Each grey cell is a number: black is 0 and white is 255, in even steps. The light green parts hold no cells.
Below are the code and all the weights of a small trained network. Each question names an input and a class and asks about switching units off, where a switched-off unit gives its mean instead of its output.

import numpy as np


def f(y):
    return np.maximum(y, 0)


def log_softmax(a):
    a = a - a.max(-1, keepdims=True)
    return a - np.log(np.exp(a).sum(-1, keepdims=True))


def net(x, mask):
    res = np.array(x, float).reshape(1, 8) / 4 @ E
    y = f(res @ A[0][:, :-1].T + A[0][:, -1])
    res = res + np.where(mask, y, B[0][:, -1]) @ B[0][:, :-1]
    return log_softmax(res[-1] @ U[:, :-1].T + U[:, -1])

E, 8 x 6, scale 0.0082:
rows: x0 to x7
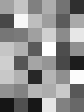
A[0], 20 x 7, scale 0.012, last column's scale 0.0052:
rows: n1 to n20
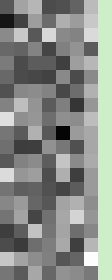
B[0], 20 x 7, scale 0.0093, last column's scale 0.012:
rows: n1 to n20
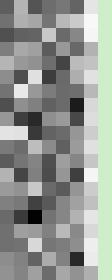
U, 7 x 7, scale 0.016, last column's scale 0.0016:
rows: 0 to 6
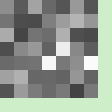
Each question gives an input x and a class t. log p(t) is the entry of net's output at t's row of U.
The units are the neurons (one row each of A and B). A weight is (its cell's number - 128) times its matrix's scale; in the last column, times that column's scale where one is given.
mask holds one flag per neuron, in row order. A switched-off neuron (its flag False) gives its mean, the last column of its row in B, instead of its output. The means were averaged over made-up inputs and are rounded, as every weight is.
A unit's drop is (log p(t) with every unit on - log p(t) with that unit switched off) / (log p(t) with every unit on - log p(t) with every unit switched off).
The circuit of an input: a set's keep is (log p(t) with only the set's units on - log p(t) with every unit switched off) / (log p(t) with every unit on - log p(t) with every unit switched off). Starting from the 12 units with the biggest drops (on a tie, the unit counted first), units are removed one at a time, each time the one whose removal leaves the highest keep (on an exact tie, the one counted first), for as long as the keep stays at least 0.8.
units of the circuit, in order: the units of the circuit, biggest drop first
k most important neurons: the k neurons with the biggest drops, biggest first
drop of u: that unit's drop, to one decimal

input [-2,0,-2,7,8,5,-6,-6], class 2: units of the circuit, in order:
n9
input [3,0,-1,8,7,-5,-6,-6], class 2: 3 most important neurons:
n13, n9, n19
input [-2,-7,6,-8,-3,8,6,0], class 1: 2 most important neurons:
n16, n15
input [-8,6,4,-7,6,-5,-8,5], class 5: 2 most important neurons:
n10, n5
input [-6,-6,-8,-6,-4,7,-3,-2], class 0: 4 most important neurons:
n6, n5, n14, n4
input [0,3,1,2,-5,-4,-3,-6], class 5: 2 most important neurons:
n10, n3
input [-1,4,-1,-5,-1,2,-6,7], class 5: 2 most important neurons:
n5, n7
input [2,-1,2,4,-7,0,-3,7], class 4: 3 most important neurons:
n3, n13, n6
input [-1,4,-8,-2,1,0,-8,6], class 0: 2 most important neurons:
n6, n11
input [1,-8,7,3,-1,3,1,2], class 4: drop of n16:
-0.1
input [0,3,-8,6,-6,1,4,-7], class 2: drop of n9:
0.1
